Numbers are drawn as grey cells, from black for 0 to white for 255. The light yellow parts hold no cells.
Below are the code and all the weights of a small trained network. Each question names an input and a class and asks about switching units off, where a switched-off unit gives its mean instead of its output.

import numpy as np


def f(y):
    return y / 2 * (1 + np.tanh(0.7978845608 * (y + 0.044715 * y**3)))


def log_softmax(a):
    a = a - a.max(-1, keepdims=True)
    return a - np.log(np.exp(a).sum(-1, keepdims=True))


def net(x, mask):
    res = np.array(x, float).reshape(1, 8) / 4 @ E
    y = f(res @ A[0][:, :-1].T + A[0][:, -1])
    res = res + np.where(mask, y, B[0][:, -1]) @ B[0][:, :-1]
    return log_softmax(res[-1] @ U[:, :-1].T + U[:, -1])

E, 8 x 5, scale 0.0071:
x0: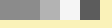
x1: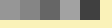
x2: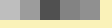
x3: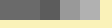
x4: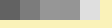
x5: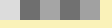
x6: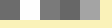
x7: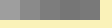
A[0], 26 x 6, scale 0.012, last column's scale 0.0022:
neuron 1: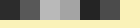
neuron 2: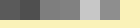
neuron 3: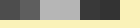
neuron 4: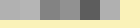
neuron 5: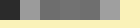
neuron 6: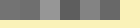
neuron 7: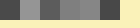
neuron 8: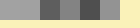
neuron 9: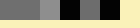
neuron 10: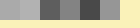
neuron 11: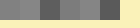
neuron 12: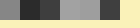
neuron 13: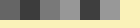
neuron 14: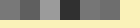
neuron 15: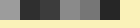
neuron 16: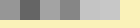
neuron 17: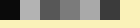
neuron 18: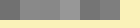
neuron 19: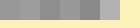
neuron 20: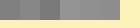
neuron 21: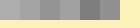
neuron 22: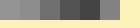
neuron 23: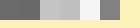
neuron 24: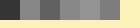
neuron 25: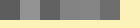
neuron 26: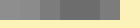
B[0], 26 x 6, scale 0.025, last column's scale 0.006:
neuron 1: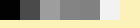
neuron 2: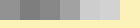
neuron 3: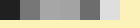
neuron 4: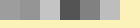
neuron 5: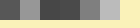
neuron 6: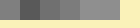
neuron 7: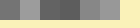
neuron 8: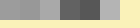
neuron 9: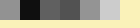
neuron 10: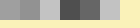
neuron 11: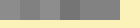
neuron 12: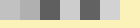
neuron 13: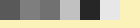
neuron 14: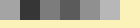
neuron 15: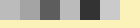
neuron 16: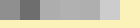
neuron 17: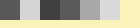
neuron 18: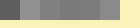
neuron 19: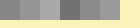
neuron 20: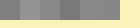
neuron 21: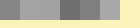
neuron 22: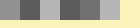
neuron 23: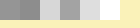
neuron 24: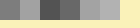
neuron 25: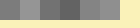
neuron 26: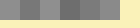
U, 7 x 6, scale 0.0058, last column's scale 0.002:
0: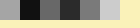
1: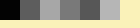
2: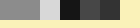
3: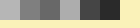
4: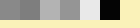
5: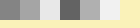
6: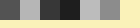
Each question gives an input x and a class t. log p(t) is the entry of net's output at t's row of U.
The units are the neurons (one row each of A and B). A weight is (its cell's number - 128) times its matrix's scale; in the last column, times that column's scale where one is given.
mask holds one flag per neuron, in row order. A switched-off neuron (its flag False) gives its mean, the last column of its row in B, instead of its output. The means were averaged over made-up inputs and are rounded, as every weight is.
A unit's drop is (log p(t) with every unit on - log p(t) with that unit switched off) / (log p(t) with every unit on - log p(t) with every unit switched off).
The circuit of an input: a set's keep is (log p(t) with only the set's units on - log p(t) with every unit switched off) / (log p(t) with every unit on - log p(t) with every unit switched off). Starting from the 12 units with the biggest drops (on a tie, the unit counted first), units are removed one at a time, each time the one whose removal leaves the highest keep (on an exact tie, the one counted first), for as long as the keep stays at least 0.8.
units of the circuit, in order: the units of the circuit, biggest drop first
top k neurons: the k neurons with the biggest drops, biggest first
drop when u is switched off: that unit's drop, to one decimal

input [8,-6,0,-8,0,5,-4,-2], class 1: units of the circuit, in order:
neuron 3
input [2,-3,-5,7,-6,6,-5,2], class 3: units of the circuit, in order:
neuron 15; neuron 12
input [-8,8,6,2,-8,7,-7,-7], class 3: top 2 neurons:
neuron 15; neuron 12
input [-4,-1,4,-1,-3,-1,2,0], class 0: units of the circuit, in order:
neuron 9; neuron 23; neuron 3
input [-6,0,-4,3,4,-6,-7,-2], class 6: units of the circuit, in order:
neuron 17; neuron 24
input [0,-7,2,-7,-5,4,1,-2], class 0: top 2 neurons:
neuron 9; neuron 23
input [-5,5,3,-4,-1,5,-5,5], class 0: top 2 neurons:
neuron 9; neuron 14
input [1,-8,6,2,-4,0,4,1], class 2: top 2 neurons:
neuron 23; neuron 2
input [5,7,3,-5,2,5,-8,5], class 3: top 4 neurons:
neuron 15; neuron 13; neuron 12; neuron 23
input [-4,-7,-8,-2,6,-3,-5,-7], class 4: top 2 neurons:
neuron 23; neuron 2
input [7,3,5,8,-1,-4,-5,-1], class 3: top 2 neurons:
neuron 12; neuron 15
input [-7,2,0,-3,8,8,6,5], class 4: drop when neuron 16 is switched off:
0.2
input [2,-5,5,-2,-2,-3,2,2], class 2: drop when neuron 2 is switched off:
0.2
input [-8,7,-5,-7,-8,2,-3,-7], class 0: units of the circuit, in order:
neuron 9
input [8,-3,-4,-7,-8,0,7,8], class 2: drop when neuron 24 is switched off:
0.0
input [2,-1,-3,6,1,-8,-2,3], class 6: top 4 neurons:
neuron 17; neuron 24; neuron 5; neuron 7
